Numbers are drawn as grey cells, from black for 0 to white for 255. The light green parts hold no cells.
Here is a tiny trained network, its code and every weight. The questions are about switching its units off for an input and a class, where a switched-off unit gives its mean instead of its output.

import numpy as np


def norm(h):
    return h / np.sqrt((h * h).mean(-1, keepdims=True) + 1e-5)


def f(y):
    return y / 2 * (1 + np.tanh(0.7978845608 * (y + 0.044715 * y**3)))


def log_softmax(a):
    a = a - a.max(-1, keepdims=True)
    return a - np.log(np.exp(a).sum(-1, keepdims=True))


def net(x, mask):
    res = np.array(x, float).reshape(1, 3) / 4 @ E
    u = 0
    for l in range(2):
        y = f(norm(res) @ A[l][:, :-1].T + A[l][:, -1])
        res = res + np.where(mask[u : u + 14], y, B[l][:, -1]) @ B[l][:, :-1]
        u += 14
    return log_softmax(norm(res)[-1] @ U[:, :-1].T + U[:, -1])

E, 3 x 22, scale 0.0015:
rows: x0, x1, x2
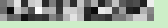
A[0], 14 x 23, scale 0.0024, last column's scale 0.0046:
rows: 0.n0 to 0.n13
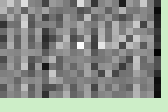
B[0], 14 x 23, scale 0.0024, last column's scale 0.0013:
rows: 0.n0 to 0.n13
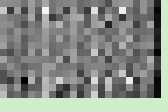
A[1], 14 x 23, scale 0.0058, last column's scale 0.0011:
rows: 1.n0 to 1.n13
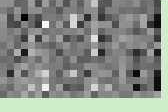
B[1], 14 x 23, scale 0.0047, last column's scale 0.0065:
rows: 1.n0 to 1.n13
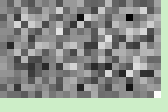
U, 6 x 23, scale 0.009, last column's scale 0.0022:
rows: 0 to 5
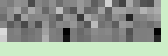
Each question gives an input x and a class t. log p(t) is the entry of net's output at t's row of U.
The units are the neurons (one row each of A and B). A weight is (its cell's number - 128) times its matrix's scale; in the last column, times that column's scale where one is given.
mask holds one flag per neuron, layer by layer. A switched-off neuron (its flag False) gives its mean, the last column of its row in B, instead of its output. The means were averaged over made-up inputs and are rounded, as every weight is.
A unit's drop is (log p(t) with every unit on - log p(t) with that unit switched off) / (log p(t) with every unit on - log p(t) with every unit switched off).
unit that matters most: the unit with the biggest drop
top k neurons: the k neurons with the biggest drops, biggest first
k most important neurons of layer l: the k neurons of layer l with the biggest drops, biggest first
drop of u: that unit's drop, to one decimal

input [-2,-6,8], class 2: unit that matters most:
1.n2
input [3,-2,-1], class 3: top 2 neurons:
1.n13, 1.n2
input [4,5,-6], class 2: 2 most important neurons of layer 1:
1.n12, 1.n5
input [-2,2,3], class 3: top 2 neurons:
1.n2, 1.n10
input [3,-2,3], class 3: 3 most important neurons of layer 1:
1.n2, 1.n7, 1.n3
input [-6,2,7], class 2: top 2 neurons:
1.n2, 1.n7
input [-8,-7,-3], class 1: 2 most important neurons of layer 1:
1.n3, 1.n10
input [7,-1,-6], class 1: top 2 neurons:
1.n7, 1.n2
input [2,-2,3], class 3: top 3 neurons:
1.n2, 1.n7, 1.n3
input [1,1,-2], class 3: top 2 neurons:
1.n13, 1.n2
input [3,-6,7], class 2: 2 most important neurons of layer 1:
1.n2, 1.n10
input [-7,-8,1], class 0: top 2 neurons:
1.n5, 1.n0
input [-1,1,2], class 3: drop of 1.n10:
0.1
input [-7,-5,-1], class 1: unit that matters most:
1.n3
